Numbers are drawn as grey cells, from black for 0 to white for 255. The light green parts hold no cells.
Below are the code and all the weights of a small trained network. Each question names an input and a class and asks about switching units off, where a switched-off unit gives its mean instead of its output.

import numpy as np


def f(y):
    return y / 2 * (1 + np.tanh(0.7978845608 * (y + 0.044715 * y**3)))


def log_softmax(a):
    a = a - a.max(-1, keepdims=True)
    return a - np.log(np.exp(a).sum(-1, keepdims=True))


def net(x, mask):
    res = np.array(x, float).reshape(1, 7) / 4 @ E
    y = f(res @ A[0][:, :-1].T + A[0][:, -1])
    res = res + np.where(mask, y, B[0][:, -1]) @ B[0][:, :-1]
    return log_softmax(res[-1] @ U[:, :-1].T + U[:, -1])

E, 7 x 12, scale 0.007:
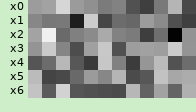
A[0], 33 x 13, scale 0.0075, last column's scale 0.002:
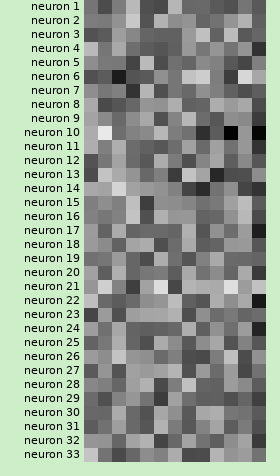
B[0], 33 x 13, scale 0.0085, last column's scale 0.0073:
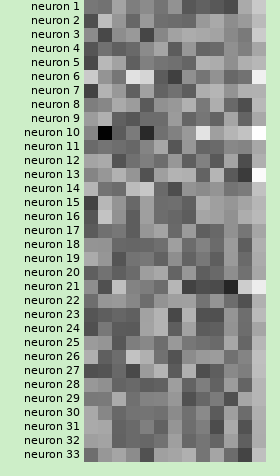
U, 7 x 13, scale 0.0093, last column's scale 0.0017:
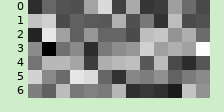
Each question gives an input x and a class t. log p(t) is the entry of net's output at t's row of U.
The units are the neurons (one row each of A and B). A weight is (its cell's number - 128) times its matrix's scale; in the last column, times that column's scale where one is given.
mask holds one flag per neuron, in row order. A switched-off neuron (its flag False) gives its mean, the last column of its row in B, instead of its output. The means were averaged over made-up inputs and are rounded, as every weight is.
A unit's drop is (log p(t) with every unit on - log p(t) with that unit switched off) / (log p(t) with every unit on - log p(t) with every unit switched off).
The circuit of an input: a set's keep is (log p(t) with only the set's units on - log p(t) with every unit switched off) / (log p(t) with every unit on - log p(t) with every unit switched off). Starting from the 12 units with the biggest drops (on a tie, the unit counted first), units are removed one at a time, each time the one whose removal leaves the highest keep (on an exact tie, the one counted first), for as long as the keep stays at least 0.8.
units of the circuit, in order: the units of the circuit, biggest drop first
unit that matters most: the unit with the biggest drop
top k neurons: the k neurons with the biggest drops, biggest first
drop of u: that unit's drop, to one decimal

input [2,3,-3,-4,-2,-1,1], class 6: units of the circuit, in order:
neuron 10; neuron 29
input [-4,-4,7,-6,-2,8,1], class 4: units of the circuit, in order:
neuron 33
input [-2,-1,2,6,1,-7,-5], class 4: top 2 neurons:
neuron 13; neuron 1
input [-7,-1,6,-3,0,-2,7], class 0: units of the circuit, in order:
neuron 24; neuron 20
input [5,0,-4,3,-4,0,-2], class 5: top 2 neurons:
neuron 10; neuron 26
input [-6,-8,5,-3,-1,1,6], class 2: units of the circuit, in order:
neuron 16; neuron 15
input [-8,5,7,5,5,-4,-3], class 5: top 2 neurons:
neuron 6; neuron 3
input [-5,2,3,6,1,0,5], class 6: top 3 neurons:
neuron 21; neuron 14; neuron 26
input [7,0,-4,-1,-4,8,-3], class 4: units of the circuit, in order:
neuron 33; neuron 8
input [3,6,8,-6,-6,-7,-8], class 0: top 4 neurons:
neuron 23; neuron 27; neuron 3; neuron 21
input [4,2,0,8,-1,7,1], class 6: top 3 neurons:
neuron 21; neuron 13; neuron 3
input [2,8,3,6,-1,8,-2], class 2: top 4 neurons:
neuron 7; neuron 5; neuron 13; neuron 3
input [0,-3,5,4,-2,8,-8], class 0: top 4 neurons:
neuron 23; neuron 27; neuron 13; neuron 3
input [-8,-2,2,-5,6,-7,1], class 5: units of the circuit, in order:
neuron 6
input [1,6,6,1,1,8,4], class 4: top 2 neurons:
neuron 33; neuron 22
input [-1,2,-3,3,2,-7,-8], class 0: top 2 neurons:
neuron 27; neuron 23
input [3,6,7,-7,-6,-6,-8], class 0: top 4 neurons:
neuron 23; neuron 27; neuron 21; neuron 3
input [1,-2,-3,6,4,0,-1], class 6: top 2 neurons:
neuron 21; neuron 10
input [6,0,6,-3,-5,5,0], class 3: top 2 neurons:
neuron 10; neuron 6
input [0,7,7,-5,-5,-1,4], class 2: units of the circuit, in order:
neuron 5
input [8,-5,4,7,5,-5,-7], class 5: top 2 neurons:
neuron 14; neuron 26
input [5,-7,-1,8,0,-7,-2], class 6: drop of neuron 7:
0.1
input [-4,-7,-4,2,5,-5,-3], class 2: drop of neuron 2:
0.2
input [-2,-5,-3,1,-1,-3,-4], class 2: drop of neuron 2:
0.2
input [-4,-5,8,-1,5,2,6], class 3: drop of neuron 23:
0.1
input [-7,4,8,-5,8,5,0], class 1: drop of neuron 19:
0.2
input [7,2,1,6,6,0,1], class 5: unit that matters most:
neuron 14
